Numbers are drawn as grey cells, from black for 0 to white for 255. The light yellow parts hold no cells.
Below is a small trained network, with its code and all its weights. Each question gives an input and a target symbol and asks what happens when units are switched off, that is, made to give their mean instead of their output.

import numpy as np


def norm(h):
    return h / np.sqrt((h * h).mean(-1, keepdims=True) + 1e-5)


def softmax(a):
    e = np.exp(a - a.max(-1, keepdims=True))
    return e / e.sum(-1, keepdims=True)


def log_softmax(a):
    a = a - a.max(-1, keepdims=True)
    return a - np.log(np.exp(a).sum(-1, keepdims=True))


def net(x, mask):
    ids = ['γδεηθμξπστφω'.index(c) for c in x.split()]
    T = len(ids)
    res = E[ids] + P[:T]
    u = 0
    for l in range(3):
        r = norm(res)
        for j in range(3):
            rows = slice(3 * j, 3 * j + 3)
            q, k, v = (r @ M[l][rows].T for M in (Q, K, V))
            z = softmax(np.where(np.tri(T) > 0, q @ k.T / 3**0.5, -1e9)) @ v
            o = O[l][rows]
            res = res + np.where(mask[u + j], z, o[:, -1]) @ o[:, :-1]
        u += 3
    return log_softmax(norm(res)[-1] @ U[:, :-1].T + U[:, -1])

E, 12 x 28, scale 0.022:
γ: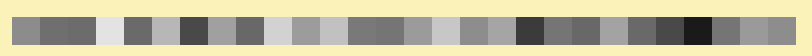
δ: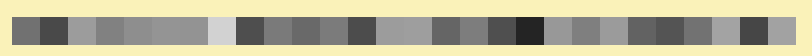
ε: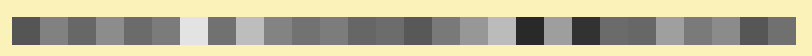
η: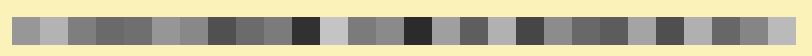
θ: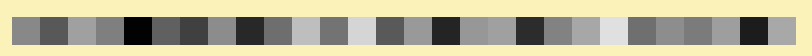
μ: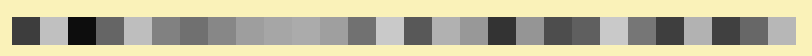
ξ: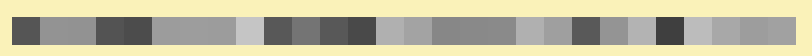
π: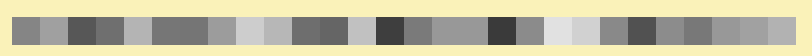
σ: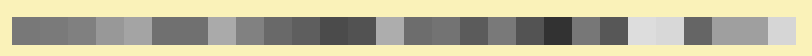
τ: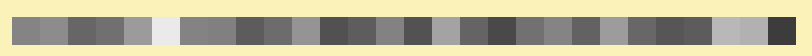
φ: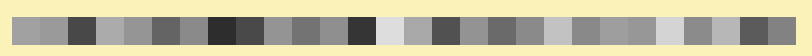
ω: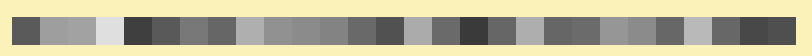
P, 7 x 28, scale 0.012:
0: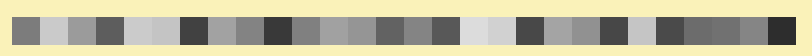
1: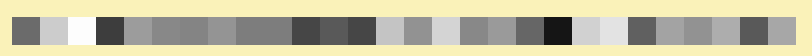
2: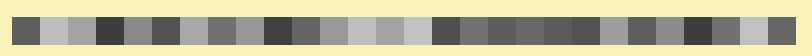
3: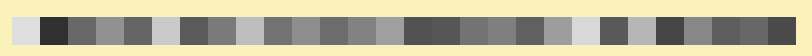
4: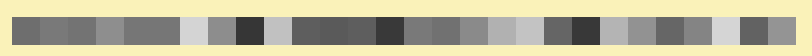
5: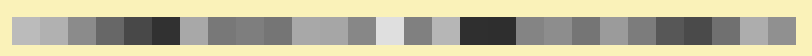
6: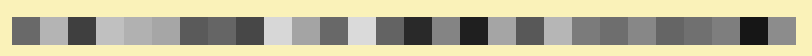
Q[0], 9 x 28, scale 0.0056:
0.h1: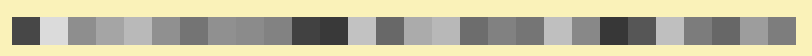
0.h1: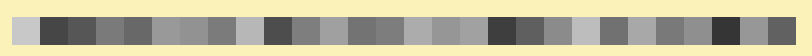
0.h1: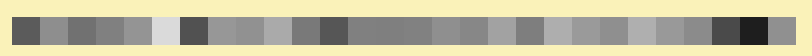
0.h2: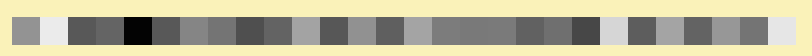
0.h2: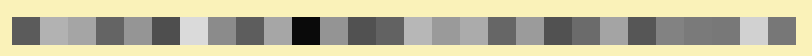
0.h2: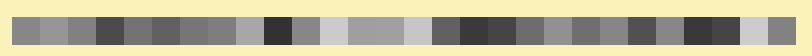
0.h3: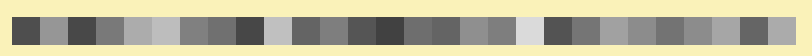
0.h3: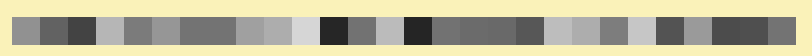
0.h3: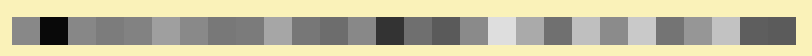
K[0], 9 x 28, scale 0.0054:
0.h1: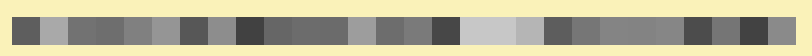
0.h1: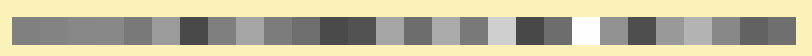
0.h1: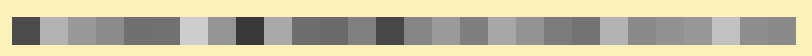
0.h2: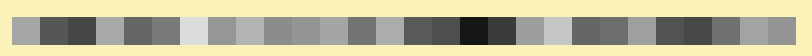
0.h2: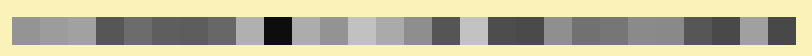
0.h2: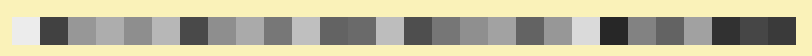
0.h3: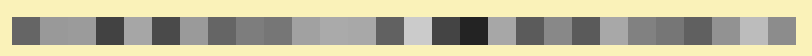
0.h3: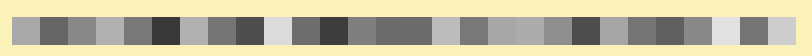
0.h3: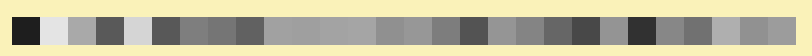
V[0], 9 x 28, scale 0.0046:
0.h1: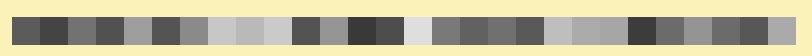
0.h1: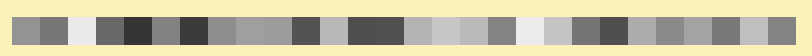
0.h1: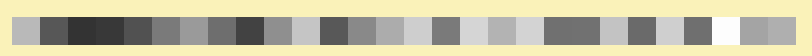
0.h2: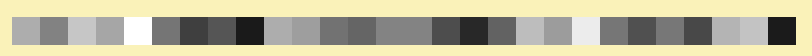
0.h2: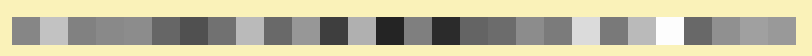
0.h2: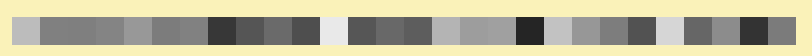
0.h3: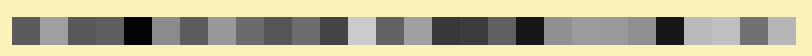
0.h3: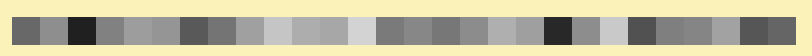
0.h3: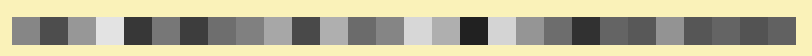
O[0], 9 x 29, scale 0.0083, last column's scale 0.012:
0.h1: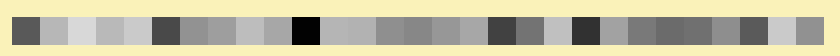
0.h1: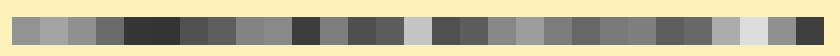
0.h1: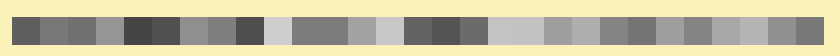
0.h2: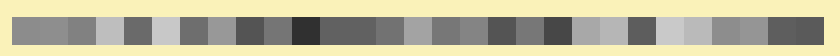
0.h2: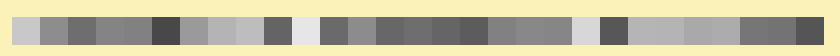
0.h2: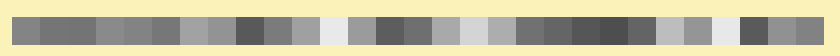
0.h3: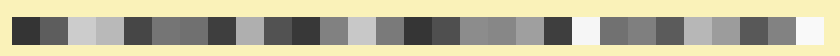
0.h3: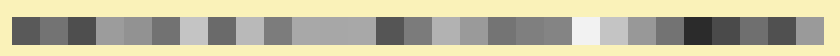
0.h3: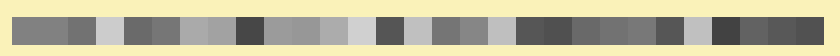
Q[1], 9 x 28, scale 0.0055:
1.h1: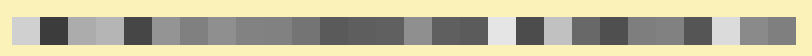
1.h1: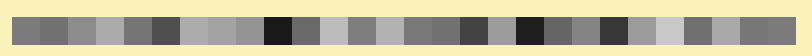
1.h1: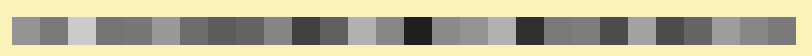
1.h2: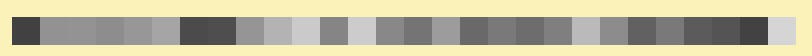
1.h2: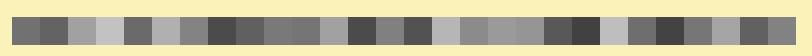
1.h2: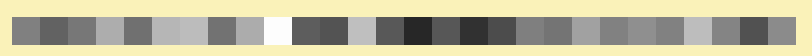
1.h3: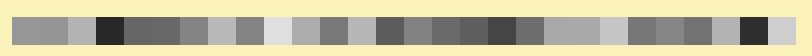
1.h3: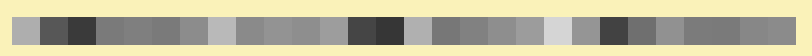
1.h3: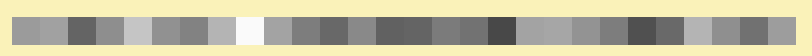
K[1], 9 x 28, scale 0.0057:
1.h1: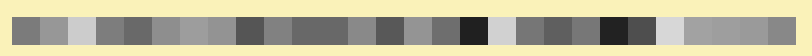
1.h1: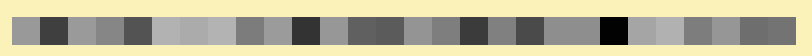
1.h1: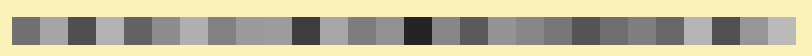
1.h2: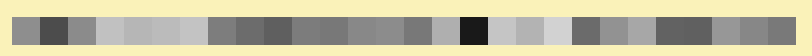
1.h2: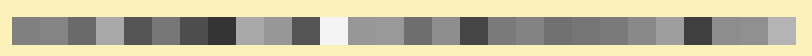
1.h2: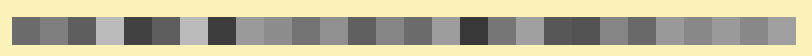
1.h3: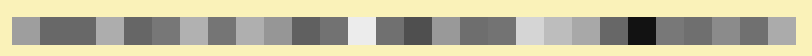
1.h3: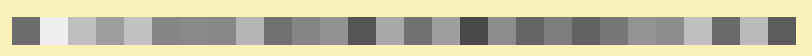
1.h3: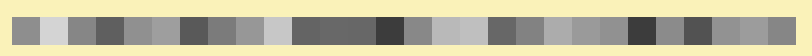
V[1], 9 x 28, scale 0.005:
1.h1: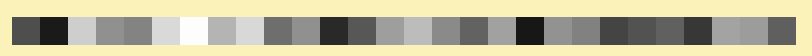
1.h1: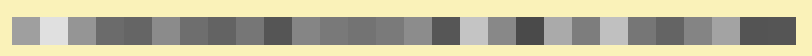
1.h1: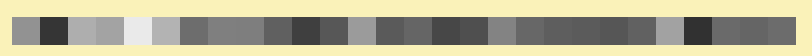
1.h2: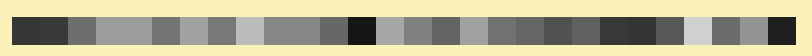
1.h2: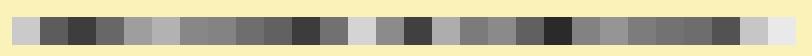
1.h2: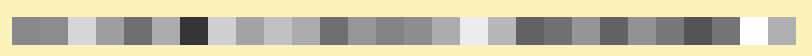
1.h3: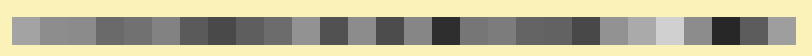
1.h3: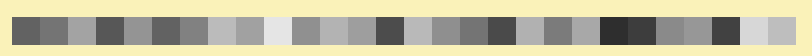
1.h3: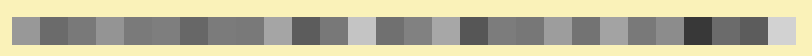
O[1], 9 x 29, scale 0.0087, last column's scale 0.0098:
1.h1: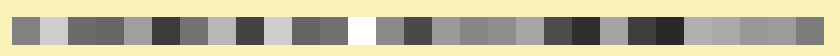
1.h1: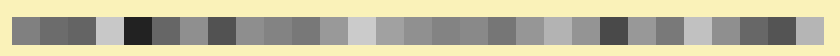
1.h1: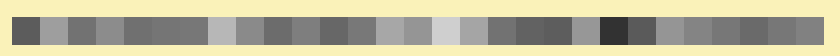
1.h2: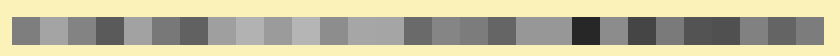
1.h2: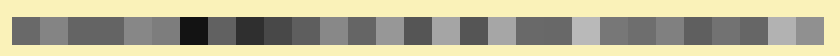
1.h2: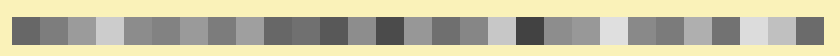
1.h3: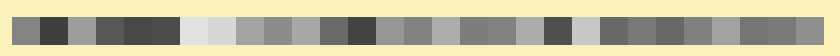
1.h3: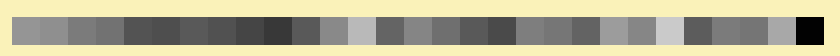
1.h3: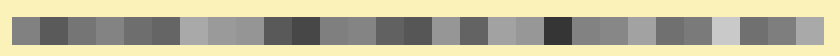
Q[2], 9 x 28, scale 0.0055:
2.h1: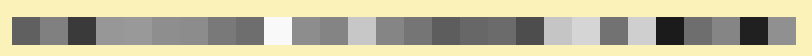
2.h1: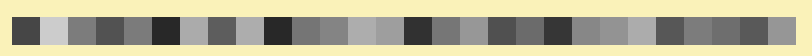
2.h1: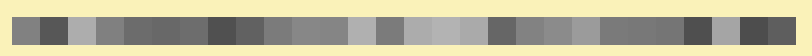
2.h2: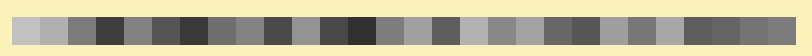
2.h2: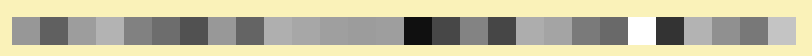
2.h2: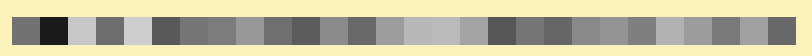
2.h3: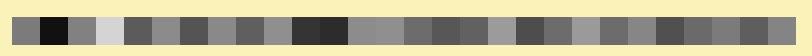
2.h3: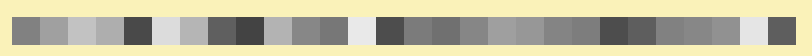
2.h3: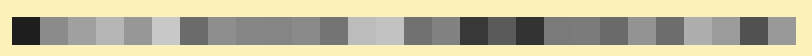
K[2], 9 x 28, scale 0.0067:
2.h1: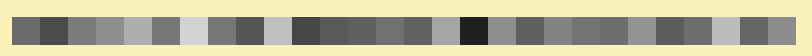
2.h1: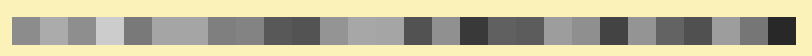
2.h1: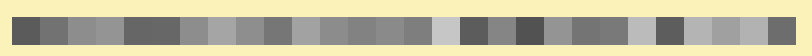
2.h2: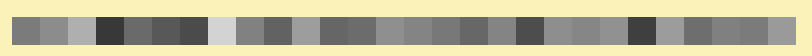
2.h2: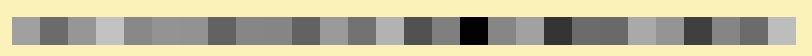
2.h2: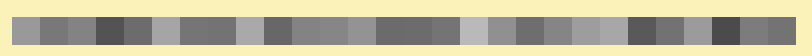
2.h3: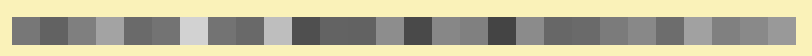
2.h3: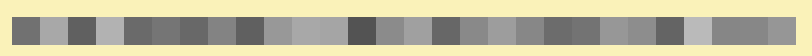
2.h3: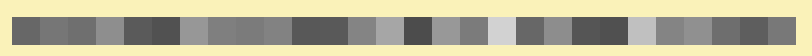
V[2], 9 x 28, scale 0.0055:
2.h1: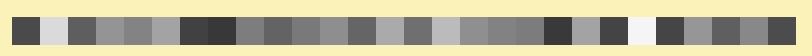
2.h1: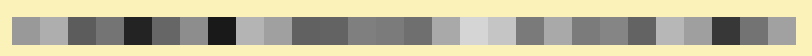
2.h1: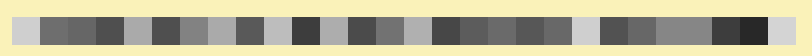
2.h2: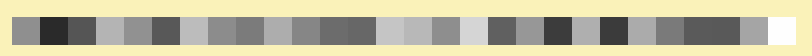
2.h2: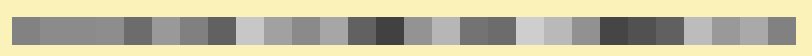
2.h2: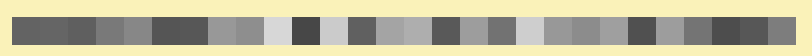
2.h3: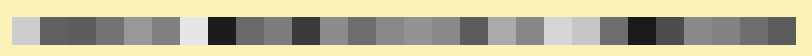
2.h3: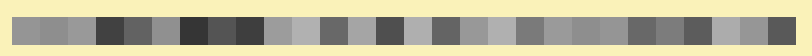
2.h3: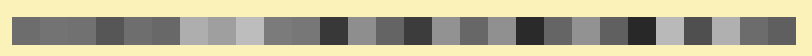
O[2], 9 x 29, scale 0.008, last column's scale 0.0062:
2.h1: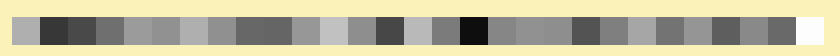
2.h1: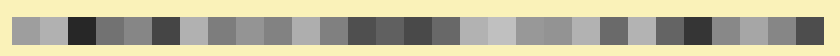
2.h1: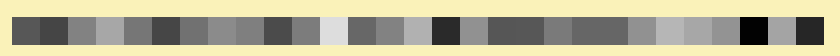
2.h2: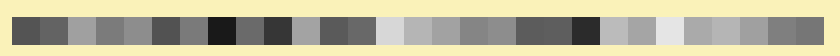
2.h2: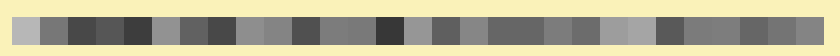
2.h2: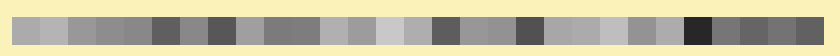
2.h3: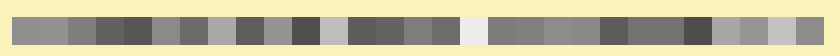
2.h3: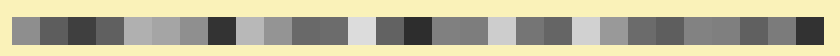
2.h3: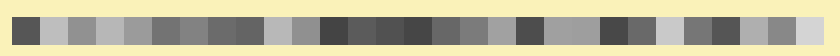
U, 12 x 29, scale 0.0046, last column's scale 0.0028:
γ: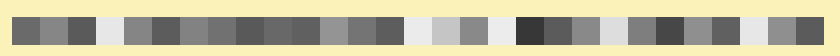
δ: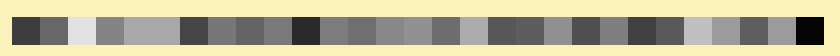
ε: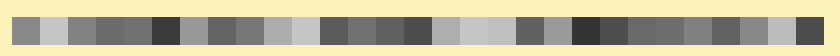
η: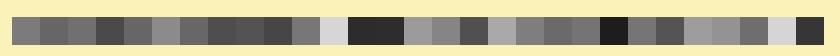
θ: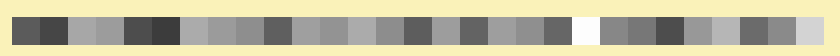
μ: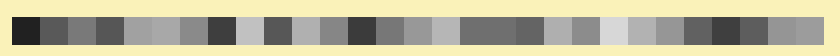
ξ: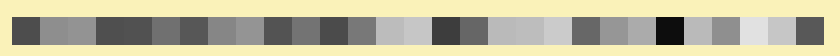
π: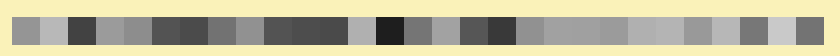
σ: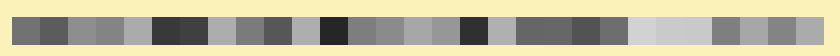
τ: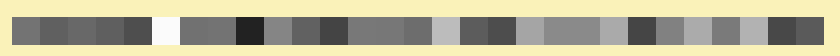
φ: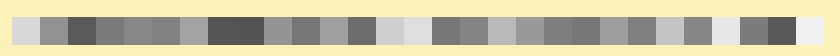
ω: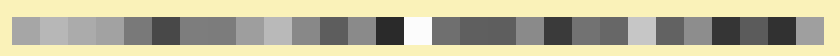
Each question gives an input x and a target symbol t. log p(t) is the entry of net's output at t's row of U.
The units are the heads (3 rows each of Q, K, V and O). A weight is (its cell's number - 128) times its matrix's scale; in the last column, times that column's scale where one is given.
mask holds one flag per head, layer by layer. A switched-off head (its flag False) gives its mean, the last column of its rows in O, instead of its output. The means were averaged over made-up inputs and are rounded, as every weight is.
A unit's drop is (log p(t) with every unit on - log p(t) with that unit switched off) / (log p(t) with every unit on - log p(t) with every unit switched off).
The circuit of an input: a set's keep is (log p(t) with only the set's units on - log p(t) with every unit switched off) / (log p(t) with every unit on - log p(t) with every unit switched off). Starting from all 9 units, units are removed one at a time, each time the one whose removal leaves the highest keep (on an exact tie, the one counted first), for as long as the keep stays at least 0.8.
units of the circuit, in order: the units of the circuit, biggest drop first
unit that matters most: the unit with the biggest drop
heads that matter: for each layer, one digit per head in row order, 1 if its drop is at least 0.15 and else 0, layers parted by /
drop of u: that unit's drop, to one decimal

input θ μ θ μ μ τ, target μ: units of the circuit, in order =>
(1.h1)
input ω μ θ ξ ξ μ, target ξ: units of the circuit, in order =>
(0.h3, 0.h2)
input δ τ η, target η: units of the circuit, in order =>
(2.h1, 1.h2)
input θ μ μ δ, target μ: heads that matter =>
011 / 000 / 000
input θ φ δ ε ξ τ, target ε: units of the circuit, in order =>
(0.h2, 0.h3)
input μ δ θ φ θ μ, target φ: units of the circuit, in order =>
(0.h2, 2.h2, 0.h3)
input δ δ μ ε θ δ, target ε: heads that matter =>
010 / 100 / 000
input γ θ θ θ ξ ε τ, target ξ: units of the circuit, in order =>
(0.h2, 0.h1)
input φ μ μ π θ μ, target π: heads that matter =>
010 / 001 / 000
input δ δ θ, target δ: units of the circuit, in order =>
(0.h1, 0.h3)
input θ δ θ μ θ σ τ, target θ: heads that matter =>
101 / 000 / 000
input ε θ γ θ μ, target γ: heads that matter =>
001 / 010 / 000
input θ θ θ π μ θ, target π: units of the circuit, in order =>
(1.h3, 0.h2)
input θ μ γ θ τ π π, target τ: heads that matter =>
110 / 000 / 100
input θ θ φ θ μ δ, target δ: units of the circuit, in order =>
(2.h1)
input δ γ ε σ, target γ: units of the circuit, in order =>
(0.h3, 0.h2)
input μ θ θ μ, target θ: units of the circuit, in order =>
(0.h3, 0.h2)
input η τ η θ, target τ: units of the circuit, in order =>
(0.h2, 0.h3)
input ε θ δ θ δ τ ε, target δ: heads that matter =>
110 / 000 / 000
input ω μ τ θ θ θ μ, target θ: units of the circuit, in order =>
(0.h3)
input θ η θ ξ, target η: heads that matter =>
010 / 000 / 000
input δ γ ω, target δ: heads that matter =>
111 / 000 / 000
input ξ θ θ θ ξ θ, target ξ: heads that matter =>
010 / 000 / 000
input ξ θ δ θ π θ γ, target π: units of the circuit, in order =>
(1.h3, 0.h2)
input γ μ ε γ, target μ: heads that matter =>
011 / 100 / 000
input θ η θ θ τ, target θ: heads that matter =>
001 / 000 / 000
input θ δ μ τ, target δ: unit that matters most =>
0.h1
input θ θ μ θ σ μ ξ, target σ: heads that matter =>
000 / 000 / 010
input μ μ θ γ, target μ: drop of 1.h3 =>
-0.1
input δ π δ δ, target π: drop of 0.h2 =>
0.3
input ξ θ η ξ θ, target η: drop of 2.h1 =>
0.1
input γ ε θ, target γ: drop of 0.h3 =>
0.2
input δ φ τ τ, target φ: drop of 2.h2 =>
0.0
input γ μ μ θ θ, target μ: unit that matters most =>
0.h3
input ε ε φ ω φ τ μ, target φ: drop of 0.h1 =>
0.5
